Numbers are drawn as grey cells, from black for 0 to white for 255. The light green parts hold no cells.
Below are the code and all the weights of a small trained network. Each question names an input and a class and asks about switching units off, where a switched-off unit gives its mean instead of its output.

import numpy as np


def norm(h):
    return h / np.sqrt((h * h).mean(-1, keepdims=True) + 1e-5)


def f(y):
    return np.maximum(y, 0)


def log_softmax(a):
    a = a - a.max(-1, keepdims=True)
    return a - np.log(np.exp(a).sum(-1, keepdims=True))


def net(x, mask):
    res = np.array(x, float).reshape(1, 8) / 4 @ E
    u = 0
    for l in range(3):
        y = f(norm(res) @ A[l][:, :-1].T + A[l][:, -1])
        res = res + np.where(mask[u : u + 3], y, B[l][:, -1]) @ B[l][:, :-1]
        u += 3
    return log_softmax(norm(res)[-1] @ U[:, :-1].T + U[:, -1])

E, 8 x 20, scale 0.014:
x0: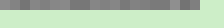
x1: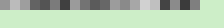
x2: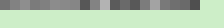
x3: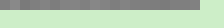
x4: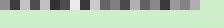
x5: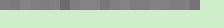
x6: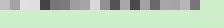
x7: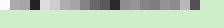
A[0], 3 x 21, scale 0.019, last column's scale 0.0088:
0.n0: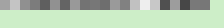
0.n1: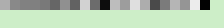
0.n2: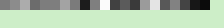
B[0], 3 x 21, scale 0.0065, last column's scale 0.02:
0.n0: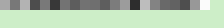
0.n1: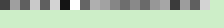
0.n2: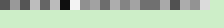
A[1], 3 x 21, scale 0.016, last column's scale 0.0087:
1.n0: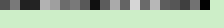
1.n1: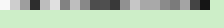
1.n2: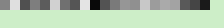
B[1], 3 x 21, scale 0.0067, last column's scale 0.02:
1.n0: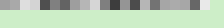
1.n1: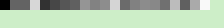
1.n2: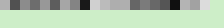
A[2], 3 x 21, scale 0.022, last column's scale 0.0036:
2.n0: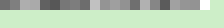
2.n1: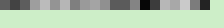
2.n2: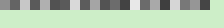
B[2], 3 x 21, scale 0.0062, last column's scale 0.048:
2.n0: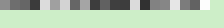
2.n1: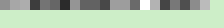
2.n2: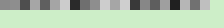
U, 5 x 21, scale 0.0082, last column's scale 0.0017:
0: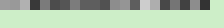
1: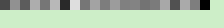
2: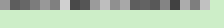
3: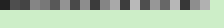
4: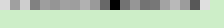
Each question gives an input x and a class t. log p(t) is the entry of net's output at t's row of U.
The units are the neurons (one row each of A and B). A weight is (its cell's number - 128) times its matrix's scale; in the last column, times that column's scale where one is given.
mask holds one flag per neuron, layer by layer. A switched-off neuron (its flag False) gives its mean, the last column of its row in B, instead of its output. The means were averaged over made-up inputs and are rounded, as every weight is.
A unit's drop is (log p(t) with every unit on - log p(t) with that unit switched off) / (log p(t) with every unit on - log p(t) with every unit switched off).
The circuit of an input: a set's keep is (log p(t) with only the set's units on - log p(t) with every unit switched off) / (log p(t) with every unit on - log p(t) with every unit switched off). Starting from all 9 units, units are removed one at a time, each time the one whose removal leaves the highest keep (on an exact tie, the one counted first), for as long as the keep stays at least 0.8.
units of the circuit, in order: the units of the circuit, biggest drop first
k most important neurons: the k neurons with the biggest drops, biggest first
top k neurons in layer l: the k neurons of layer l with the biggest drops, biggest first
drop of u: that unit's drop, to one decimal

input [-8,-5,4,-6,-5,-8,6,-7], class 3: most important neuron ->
[1.n0]
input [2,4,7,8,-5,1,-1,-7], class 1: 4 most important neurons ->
[0.n2; 1.n1; 2.n0; 2.n1]
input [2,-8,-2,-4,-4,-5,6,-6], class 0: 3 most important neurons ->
[2.n1; 1.n1; 1.n0]
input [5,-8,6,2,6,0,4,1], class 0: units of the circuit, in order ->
[2.n1; 1.n0]
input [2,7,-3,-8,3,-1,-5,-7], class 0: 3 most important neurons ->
[0.n0; 1.n1; 1.n0]
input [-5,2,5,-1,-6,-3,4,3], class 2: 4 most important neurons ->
[1.n2; 0.n1; 2.n1; 1.n0]
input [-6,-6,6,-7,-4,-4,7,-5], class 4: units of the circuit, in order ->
[1.n1; 2.n2]
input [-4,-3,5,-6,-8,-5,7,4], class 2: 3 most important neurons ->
[1.n2; 1.n0; 0.n1]
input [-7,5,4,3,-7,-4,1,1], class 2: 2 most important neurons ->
[1.n2; 2.n1]
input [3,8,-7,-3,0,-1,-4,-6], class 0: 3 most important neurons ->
[0.n0; 1.n1; 0.n2]
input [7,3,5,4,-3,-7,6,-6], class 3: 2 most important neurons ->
[1.n0; 0.n1]
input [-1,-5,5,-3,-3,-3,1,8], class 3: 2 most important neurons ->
[1.n1; 0.n1]
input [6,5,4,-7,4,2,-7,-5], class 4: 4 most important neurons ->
[1.n0; 1.n1; 2.n1; 2.n0]
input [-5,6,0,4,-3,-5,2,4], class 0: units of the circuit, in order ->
[0.n0]
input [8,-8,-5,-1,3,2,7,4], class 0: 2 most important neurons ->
[2.n1; 1.n0]
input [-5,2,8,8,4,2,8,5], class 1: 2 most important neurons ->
[0.n2; 1.n0]
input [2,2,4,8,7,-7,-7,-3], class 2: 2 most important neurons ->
[2.n2; 1.n1]
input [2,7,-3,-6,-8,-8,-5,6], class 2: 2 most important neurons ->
[1.n2; 2.n1]
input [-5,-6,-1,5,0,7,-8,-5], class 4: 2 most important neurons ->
[1.n0; 1.n1]
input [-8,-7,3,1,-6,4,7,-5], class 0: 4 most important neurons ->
[2.n1; 1.n0; 1.n1; 0.n0]
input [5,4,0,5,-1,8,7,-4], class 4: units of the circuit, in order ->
[2.n0]
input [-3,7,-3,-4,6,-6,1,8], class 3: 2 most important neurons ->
[1.n1; 2.n1]
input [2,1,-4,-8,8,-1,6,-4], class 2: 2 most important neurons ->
[2.n2; 1.n0]
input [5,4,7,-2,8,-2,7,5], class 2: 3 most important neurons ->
[2.n2; 1.n0; 0.n1]
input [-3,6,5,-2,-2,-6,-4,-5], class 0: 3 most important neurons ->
[0.n0; 1.n1; 0.n1]
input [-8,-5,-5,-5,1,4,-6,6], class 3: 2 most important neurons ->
[1.n1; 0.n2]
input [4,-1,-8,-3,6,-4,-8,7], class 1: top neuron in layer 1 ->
[1.n1]
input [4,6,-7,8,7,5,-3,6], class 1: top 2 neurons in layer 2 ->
[2.n1; 2.n2]
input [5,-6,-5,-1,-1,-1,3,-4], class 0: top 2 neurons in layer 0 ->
[0.n2; 0.n0]
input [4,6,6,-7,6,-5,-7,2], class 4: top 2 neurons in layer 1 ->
[1.n0; 1.n2]
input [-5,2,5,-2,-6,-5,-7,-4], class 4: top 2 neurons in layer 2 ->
[2.n2; 2.n0]
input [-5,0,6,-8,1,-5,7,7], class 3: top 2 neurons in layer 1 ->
[1.n1; 1.n0]
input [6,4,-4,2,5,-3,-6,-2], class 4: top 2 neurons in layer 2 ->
[2.n1; 2.n0]
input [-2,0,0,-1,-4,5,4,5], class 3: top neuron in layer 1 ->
[1.n1]
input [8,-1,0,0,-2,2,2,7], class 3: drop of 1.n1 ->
0.7
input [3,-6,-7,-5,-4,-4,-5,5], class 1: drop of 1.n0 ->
0.1
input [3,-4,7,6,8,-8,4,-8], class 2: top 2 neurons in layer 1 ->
[1.n1; 1.n0]
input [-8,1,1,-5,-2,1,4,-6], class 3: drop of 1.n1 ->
-0.1
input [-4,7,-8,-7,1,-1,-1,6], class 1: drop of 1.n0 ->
0.0
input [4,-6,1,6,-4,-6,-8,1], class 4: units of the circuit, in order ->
[1.n0]
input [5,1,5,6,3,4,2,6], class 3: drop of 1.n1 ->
0.9
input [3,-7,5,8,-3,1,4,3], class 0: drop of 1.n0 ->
0.1
